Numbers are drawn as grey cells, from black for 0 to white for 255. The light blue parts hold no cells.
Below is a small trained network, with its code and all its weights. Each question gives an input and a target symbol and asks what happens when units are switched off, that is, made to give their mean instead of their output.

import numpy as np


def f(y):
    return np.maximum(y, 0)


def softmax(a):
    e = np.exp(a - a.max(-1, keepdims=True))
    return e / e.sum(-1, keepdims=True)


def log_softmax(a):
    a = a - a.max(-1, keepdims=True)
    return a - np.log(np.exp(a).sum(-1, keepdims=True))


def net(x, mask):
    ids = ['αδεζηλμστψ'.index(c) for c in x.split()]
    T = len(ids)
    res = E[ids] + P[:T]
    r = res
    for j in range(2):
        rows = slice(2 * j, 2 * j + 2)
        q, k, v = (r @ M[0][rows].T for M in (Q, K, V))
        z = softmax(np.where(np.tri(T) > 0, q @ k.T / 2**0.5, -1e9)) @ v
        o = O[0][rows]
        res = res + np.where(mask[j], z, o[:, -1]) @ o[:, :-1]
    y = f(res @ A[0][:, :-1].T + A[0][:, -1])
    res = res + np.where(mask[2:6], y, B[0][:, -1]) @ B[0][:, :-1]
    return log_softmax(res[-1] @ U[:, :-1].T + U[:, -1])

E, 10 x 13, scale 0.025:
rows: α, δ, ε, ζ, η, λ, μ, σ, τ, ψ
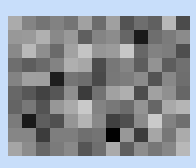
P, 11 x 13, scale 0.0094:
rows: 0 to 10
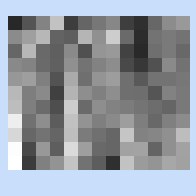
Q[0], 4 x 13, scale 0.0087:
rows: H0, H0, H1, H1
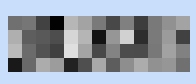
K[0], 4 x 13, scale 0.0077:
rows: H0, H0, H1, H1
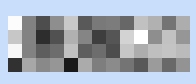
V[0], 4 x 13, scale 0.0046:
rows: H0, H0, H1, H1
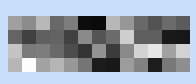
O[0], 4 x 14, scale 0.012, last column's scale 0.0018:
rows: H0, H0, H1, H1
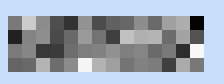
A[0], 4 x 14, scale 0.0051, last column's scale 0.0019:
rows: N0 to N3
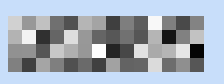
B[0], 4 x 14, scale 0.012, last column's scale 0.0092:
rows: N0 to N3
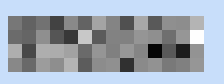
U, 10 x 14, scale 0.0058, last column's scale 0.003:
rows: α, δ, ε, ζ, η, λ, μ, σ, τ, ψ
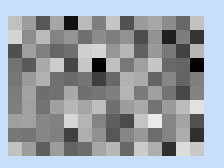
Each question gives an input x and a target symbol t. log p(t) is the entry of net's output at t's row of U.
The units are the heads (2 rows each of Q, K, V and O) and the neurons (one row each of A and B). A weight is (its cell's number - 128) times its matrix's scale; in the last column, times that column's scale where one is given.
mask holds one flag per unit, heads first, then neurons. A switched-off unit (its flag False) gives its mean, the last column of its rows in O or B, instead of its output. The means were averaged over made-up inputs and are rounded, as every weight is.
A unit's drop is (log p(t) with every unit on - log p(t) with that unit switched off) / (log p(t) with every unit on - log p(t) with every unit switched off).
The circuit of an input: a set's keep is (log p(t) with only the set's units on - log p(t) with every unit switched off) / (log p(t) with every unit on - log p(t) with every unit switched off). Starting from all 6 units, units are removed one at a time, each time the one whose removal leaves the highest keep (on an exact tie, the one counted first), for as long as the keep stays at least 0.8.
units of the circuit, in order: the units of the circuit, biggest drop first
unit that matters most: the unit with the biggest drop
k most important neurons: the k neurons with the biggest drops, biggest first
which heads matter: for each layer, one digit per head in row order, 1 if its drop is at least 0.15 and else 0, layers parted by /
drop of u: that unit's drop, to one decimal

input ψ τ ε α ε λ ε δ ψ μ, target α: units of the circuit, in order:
H0
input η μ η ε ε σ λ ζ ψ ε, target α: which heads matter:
10
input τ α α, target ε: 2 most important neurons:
N1, N3
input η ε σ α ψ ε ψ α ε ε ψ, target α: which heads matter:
11
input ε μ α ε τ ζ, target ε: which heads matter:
11
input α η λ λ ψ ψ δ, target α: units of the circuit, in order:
H0, N1
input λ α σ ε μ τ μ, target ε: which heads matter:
01
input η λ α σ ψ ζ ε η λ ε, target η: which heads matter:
11
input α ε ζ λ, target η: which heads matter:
11
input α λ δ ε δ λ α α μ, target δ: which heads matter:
10
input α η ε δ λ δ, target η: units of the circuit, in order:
H0, H1
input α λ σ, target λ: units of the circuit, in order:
H1, H0
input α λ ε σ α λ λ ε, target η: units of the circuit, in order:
H1, H0
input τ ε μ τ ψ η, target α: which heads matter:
10
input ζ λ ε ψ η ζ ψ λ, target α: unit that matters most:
H0
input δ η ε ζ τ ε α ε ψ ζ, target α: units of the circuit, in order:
H0, H1
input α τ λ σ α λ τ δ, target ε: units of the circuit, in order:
H1, H0
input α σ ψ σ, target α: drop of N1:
-0.1
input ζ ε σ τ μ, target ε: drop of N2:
0.2
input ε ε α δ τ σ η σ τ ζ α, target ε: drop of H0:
0.2
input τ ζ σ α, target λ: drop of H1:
0.4
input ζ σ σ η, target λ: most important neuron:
N1
